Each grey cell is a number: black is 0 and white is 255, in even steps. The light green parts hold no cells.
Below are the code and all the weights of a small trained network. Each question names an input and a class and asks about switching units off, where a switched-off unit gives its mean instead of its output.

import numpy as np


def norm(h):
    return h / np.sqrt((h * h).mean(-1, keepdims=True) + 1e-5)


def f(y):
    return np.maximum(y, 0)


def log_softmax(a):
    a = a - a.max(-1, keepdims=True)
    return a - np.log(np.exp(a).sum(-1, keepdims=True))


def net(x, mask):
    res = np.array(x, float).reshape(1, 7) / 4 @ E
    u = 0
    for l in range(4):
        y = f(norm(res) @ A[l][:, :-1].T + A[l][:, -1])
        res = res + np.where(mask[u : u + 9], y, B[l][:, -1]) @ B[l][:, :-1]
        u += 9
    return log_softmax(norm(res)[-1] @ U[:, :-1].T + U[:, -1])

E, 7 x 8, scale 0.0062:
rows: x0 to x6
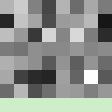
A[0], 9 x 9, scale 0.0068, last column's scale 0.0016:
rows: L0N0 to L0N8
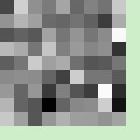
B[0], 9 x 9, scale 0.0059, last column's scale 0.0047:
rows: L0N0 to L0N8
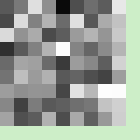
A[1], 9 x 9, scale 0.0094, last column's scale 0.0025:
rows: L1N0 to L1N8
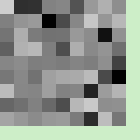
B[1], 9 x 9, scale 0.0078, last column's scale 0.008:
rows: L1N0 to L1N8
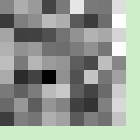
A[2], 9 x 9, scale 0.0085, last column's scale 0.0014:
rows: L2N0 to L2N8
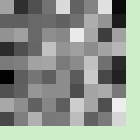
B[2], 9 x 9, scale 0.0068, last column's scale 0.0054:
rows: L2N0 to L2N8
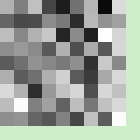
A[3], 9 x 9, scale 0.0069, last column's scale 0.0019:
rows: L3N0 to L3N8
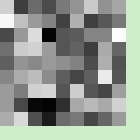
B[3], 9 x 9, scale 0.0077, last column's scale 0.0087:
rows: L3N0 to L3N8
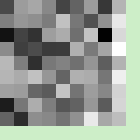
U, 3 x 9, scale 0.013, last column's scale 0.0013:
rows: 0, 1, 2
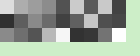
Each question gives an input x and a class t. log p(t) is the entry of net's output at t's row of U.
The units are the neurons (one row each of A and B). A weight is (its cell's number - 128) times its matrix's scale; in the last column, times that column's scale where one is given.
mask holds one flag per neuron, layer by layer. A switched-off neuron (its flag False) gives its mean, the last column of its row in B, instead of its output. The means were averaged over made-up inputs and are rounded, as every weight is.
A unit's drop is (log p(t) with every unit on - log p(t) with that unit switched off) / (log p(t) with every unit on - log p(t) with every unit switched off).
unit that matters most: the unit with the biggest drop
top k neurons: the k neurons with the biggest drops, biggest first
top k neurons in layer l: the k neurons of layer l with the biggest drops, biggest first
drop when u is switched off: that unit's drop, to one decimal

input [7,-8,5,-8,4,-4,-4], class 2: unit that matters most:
L1N6
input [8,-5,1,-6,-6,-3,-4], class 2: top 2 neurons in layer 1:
(L1N6 L1N8)
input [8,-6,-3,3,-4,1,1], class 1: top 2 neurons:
(L2N0 L0N7)
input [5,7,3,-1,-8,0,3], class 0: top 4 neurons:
(L2N2 L2N7 L0N0 L0N1)
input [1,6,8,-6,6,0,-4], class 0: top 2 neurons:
(L2N7 L0N1)
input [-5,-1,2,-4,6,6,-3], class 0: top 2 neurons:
(L1N0 L2N2)
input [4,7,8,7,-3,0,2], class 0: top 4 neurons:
(L2N7 L2N2 L0N1 L3N2)
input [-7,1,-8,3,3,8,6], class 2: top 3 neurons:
(L1N1 L2N5 L1N2)
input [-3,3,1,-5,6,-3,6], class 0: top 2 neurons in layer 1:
(L1N1 L1N7)
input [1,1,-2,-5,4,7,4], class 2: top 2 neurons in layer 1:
(L1N1 L1N2)
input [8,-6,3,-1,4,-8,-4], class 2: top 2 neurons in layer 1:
(L1N6 L1N8)
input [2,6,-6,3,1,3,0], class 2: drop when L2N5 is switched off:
0.1
